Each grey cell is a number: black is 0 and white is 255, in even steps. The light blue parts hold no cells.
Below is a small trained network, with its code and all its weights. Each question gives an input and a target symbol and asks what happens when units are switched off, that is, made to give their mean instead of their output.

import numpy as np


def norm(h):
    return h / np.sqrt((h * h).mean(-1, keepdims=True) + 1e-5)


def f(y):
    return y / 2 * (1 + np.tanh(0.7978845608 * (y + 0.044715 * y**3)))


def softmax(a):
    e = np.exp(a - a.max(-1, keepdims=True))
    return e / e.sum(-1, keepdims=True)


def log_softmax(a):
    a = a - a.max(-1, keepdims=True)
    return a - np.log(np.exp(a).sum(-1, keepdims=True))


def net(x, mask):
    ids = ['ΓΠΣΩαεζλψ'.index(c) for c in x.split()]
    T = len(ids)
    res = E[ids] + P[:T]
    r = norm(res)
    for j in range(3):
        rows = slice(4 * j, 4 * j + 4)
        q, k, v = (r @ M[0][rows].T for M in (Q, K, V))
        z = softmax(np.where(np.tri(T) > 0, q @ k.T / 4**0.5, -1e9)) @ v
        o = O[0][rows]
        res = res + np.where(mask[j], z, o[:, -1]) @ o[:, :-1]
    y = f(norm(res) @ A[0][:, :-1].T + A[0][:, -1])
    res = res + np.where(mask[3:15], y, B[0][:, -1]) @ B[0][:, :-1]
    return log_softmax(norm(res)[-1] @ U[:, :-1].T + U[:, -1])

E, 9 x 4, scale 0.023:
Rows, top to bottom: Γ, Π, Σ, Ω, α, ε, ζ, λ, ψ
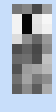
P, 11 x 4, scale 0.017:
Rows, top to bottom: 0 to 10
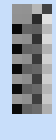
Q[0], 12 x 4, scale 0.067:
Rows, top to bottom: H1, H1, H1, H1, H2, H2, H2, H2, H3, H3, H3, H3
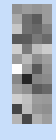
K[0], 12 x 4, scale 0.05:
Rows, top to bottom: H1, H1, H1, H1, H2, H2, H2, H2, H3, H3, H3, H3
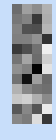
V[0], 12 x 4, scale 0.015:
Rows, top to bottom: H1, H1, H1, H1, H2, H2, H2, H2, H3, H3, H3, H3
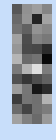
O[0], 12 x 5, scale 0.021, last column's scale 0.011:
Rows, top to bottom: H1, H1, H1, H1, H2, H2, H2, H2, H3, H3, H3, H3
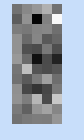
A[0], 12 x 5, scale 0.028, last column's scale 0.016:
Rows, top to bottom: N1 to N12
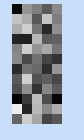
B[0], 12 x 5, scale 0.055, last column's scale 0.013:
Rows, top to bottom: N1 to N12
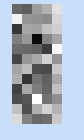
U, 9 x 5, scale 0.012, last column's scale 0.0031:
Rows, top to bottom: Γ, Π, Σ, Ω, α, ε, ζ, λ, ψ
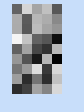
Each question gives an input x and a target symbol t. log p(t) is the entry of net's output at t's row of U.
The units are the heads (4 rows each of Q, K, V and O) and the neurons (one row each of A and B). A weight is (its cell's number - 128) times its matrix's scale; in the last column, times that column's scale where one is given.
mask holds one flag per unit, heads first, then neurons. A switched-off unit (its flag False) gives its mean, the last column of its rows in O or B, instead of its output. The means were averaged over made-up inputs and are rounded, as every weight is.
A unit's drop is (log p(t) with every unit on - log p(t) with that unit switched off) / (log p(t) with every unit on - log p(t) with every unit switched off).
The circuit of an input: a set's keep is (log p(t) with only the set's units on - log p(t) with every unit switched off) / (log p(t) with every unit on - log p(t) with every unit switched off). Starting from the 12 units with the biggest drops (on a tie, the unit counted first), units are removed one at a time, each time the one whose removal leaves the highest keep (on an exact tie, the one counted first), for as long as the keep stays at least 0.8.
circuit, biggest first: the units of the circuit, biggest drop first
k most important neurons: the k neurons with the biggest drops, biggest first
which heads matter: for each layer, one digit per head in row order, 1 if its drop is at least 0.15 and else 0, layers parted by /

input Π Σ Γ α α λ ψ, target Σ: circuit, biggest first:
(H1)
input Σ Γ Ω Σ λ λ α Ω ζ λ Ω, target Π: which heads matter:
011
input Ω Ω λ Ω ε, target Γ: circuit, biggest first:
(H2 H1 N3)
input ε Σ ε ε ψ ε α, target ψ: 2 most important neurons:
(N10 N1)
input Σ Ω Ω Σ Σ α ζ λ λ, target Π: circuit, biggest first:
(H1 N11)
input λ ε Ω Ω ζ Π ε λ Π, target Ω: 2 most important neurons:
(N2 N3)
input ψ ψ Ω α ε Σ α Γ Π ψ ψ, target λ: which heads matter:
010
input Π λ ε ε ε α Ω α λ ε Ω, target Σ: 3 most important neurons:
(N7 N9 N4)
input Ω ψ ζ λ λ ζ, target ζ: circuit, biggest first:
(H2 N5)
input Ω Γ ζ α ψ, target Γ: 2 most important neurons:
(N3 N6)
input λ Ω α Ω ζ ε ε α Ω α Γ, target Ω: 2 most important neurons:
(N12 N7)
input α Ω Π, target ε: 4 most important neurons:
(N4 N2 N1 N3)
